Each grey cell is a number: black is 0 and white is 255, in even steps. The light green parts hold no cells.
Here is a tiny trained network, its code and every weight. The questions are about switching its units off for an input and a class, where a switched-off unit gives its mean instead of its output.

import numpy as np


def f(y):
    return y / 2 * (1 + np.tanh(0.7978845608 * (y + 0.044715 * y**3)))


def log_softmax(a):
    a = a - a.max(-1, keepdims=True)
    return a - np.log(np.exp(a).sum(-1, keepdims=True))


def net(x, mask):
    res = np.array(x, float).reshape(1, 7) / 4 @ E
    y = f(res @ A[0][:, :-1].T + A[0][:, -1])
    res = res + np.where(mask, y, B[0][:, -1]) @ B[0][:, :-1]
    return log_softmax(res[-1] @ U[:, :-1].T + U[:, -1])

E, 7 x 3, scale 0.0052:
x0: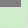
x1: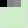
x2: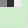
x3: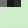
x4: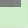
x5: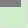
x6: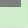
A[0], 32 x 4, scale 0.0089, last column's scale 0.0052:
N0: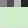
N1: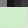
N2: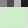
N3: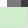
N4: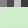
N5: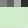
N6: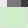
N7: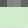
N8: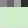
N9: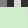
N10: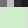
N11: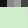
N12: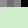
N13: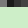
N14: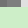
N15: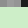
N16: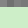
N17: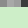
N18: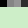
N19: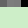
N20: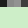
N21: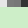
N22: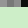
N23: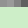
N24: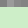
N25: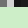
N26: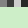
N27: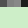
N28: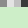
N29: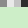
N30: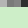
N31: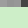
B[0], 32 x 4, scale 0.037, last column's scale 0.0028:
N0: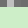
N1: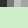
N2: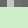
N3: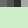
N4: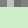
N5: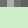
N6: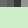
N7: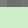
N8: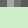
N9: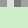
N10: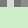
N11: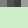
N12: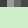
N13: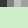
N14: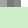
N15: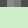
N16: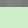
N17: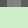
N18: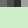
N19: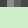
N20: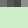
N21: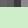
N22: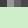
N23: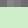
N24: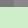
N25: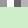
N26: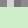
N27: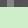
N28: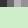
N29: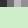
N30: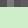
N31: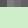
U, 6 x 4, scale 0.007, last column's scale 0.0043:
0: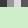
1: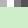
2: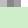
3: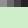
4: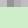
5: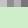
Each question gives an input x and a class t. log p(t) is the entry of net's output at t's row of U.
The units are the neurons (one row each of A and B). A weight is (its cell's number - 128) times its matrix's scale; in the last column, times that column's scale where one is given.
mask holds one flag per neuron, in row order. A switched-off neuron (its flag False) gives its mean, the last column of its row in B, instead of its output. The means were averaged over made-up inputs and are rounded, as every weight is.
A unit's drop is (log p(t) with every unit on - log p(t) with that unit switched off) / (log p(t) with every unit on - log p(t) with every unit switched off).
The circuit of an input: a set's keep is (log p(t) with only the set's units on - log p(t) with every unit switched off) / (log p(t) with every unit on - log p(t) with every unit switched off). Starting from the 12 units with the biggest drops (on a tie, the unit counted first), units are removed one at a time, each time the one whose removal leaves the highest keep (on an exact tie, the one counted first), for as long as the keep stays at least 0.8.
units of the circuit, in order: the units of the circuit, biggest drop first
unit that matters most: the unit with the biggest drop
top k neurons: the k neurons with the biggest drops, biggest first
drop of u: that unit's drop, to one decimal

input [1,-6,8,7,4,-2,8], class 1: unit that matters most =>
N9
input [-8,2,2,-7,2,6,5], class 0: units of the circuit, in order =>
(N29, N28)
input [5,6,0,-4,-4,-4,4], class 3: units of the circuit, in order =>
(N18, N11)
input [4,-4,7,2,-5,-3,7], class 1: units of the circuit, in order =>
(N9, N26, N4)
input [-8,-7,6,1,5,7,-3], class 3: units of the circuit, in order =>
(N3, N6)
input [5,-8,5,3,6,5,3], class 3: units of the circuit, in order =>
(N3, N6)
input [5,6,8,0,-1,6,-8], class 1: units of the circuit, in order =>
(N9, N26)
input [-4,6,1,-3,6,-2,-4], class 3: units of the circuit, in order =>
(N18, N11)
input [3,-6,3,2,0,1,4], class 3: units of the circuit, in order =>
(N3, N6)
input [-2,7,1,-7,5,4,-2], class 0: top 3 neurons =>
(N29, N28, N3)
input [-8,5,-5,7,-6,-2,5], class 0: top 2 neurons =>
(N1, N13)
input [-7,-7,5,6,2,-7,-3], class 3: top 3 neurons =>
(N3, N6, N21)
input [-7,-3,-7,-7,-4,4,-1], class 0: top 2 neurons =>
(N29, N28)
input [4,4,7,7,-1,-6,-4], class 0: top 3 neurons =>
(N1, N13, N25)
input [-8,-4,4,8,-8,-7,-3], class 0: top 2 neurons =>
(N1, N13)
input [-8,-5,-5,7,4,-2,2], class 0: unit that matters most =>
N1
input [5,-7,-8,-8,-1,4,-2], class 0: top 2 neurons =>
(N29, N28)
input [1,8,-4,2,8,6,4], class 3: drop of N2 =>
0.0
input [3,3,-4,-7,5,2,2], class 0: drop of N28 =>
0.4
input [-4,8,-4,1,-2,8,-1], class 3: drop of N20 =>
0.1
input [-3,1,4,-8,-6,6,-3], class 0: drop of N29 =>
0.2
